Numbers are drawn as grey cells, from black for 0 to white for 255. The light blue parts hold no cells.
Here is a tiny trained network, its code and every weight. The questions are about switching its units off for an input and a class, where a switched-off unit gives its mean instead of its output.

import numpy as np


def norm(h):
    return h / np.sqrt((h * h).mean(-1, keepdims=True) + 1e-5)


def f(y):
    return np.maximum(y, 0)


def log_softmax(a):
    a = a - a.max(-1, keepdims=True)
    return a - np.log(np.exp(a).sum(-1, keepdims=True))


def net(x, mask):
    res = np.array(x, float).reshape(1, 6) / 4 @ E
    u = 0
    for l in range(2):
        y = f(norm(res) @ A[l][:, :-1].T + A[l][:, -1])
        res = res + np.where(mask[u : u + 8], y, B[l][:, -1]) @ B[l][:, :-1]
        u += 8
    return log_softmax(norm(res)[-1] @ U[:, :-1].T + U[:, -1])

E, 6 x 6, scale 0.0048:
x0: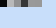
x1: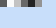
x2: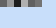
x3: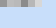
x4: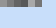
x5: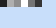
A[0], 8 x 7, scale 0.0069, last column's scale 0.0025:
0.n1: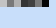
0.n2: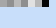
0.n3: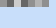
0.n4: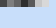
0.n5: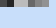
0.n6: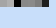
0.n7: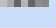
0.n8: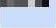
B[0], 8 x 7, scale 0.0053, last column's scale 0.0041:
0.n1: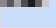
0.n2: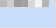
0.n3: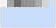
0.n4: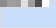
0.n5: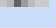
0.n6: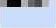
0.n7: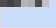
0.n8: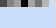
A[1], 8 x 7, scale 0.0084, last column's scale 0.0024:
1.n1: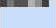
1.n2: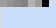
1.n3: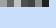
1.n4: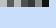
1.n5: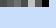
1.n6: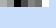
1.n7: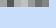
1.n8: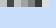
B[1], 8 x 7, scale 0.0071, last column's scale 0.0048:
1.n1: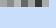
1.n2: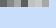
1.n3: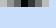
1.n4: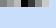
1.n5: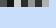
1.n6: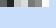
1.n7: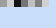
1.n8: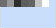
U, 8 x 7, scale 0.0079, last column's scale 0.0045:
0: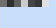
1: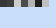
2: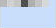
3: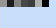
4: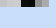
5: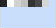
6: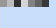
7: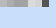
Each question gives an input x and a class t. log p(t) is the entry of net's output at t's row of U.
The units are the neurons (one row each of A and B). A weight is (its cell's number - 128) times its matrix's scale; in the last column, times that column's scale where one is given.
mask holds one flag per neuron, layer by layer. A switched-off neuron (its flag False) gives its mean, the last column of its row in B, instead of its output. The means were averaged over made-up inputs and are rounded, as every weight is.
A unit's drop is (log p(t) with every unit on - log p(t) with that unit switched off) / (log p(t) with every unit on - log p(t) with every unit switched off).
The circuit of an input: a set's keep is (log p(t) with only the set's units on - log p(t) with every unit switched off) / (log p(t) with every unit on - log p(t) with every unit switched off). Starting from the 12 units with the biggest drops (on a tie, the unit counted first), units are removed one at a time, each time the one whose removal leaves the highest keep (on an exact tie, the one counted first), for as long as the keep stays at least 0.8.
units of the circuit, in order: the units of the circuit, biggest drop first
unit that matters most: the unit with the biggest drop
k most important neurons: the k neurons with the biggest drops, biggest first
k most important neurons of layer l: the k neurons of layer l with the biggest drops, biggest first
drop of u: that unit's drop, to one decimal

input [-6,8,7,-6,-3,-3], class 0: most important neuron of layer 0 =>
[0.n7]
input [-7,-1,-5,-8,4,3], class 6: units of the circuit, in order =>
[1.n7; 1.n8]
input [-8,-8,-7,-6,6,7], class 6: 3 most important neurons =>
[1.n7; 1.n8; 0.n5]
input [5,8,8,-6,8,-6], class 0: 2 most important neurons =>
[1.n6; 0.n6]
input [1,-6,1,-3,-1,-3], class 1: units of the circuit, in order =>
[0.n8; 1.n5]
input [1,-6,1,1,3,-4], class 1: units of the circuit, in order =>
[0.n8; 1.n5; 0.n5]
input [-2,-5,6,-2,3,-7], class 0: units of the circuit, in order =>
[1.n6; 0.n6]
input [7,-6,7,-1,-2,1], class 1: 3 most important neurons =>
[0.n8; 1.n5; 1.n1]
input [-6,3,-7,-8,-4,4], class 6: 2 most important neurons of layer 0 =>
[0.n5; 0.n8]
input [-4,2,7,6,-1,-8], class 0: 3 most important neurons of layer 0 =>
[0.n6; 0.n7; 0.n5]
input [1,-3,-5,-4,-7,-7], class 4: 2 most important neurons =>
[1.n4; 0.n1]
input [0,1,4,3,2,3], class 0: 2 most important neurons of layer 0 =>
[0.n6; 0.n4]
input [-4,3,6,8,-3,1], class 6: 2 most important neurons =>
[0.n7; 1.n6]
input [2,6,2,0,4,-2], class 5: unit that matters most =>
0.n4
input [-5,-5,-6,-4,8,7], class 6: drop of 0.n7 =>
0.1
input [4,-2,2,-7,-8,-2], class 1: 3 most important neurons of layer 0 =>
[0.n8; 0.n3; 0.n6]
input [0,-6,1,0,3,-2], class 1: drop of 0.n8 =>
0.3
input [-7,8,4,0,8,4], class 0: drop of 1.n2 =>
0.0
